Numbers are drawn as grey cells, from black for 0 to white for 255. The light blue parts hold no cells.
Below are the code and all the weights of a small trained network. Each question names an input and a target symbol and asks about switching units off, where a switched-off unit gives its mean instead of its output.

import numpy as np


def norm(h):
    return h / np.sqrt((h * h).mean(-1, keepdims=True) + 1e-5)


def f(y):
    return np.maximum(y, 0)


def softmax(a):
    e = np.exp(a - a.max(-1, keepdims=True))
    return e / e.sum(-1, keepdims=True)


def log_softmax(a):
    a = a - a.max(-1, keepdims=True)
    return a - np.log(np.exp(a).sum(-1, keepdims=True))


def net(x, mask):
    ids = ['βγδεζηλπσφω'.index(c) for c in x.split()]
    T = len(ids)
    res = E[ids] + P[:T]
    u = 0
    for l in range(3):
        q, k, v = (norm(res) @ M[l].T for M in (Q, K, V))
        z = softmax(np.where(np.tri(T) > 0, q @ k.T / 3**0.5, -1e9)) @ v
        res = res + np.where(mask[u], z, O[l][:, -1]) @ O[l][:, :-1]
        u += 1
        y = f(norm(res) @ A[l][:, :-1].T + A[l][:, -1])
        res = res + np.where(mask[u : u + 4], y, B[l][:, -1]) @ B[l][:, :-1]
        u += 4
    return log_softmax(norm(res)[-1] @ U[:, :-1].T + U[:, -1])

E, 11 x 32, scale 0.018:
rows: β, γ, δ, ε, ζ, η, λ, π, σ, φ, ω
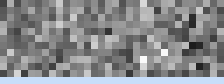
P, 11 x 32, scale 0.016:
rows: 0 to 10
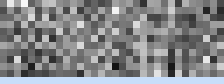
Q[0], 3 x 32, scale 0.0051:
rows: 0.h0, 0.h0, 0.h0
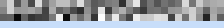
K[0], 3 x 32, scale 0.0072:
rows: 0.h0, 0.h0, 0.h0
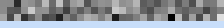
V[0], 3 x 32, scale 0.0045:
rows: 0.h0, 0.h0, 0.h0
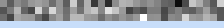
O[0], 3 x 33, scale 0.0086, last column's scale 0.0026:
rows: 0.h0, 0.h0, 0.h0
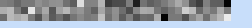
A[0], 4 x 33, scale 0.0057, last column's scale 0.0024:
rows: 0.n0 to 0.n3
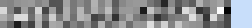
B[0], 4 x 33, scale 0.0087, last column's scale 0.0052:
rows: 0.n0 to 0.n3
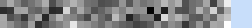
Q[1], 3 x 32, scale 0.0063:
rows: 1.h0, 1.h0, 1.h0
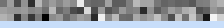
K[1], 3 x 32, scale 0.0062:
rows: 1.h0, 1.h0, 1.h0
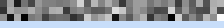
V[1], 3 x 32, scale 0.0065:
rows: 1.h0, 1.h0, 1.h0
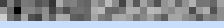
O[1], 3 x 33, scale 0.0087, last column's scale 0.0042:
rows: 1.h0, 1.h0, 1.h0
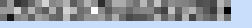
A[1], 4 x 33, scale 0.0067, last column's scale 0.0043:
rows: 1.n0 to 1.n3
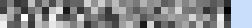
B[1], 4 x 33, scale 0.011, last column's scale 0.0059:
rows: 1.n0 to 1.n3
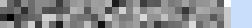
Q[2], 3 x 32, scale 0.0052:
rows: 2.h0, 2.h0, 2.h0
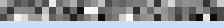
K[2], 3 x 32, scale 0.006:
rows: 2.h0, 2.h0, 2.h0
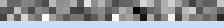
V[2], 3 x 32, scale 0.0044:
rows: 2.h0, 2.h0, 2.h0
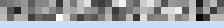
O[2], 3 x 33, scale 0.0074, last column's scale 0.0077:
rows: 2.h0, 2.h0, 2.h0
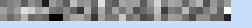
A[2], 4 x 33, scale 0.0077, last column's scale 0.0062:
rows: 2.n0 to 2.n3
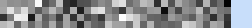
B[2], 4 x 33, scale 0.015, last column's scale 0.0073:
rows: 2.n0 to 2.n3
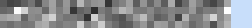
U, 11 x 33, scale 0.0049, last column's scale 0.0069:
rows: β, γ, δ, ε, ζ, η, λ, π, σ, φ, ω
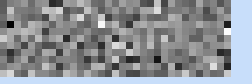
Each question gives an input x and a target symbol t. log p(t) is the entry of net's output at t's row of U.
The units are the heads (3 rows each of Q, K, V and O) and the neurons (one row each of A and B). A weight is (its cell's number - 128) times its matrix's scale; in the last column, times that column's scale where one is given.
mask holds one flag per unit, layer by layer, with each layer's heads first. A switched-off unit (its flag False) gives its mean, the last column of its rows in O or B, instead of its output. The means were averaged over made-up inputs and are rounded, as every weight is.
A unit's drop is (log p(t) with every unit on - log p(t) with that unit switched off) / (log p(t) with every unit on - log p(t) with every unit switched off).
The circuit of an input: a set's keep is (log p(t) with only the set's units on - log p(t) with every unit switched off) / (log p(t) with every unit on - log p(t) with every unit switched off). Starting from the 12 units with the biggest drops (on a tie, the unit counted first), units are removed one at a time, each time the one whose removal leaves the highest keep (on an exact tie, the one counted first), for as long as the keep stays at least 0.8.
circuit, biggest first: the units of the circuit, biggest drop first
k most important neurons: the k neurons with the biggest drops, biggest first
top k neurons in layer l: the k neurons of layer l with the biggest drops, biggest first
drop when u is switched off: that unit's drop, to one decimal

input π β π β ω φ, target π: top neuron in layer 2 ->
[2.n0]
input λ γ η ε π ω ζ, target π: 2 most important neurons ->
[1.n2; 1.n3]
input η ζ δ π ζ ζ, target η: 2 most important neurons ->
[0.n1; 1.n0]
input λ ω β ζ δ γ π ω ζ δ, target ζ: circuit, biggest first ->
[1.h0; 2.n1]
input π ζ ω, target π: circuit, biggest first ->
[0.h0; 2.n0; 0.n3]
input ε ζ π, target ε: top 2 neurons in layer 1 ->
[1.n3; 1.n0]
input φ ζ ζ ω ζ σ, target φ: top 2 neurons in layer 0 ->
[0.n2; 0.n3]
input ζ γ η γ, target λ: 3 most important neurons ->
[0.n2; 1.n1; 1.n3]
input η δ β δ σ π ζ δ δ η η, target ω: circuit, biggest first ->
[0.h0; 1.h0]
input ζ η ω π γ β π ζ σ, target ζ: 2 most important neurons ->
[1.n3; 2.n1]
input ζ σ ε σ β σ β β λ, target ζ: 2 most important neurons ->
[2.n1; 1.n3]
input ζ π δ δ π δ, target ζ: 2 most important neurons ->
[1.n3; 2.n1]
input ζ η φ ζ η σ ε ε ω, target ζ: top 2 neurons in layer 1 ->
[1.n3; 1.n2]
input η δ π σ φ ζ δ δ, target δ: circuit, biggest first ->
[0.h0]
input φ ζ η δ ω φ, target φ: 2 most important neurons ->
[2.n2; 0.n2]
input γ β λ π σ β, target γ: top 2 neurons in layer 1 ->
[1.n3; 1.n1]
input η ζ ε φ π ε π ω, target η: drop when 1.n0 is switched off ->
0.2
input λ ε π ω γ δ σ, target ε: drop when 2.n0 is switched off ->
0.0
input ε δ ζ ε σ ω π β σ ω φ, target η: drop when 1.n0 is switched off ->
0.2
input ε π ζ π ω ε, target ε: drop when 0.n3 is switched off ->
0.1
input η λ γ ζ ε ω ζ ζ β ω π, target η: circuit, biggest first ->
[1.h0]
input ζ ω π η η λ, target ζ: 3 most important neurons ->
[1.n3; 2.n1; 1.n2]
